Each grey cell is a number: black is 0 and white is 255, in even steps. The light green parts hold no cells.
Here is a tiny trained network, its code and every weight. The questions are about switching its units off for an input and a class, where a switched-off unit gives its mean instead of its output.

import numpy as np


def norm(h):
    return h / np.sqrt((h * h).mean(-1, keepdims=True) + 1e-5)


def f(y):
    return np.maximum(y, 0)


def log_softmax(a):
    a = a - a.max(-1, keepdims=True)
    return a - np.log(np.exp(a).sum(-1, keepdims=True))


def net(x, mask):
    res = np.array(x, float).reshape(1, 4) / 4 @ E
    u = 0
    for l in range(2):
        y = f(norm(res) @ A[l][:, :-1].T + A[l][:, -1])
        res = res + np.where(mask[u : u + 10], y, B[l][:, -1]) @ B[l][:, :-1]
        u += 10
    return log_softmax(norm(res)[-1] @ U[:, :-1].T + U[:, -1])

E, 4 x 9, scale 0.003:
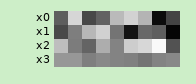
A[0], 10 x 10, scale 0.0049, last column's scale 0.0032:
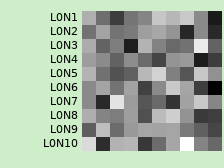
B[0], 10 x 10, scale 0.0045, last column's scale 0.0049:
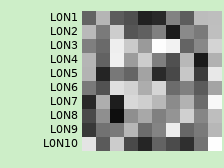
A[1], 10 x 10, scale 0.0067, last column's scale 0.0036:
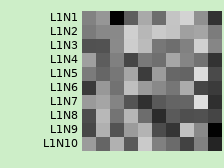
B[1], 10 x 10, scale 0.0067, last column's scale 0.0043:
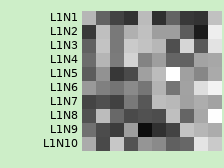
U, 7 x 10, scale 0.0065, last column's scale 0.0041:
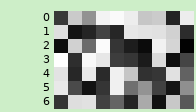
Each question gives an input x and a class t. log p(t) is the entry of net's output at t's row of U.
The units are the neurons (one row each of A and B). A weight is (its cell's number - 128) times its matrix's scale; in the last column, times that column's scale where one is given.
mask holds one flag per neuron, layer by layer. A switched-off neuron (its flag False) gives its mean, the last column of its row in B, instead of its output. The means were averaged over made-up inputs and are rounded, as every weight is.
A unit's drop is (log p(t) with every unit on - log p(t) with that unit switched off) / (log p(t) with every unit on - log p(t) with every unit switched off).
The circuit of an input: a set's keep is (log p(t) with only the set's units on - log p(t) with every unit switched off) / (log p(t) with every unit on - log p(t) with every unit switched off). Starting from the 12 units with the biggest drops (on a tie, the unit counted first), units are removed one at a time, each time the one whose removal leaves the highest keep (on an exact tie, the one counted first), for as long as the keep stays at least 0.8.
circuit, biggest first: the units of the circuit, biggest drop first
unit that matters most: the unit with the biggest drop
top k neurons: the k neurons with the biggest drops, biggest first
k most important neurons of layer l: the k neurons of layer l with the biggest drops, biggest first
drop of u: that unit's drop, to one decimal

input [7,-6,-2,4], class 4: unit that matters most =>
L0N5
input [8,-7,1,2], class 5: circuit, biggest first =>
[L0N5 L1N1]
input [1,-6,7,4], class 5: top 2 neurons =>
[L1N1 L0N8]
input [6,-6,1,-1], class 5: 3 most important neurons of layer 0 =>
[L0N10 L0N5 L0N4]
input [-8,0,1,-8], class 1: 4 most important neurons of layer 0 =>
[L0N10 L0N5 L0N4 L0N6]
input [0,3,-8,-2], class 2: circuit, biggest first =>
[L0N10 L1N9]
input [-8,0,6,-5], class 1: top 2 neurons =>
[L0N10 L0N5]
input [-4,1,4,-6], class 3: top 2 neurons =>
[L0N10 L0N4]
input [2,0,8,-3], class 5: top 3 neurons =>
[L0N8 L1N1 L0N1]
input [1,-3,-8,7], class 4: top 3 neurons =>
[L1N10 L0N7 L0N5]
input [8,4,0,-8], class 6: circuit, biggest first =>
[L0N3 L1N3 L1N8]
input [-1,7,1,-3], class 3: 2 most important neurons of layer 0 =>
[L0N4 L0N1]
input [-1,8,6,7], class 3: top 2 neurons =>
[L0N10 L0N7]
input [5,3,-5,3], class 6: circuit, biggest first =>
[L1N8]
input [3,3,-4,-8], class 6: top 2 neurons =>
[L0N7 L1N8]
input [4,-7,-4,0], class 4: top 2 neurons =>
[L0N5 L0N7]
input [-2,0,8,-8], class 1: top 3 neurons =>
[L0N10 L0N1 L0N5]
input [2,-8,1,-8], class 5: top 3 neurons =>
[L0N10 L0N5 L1N1]
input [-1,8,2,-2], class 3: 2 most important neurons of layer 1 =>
[L1N2 L1N3]
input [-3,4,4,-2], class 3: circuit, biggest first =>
[L0N10]
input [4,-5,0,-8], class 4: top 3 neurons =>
[L0N5 L0N7 L0N2]
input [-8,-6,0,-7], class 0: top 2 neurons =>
[L0N7 L0N3]
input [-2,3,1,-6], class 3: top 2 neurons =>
[L0N10 L0N4]
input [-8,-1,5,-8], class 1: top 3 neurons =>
[L0N10 L0N5 L1N5]
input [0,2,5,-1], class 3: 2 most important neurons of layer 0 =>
[L0N10 L0N7]
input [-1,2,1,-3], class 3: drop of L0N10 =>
0.7
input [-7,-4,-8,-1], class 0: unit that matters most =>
L0N3
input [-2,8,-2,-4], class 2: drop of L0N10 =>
0.2
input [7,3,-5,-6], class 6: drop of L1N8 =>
0.1
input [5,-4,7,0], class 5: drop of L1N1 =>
0.4
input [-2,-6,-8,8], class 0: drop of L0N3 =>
0.6
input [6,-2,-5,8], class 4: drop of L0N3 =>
0.0
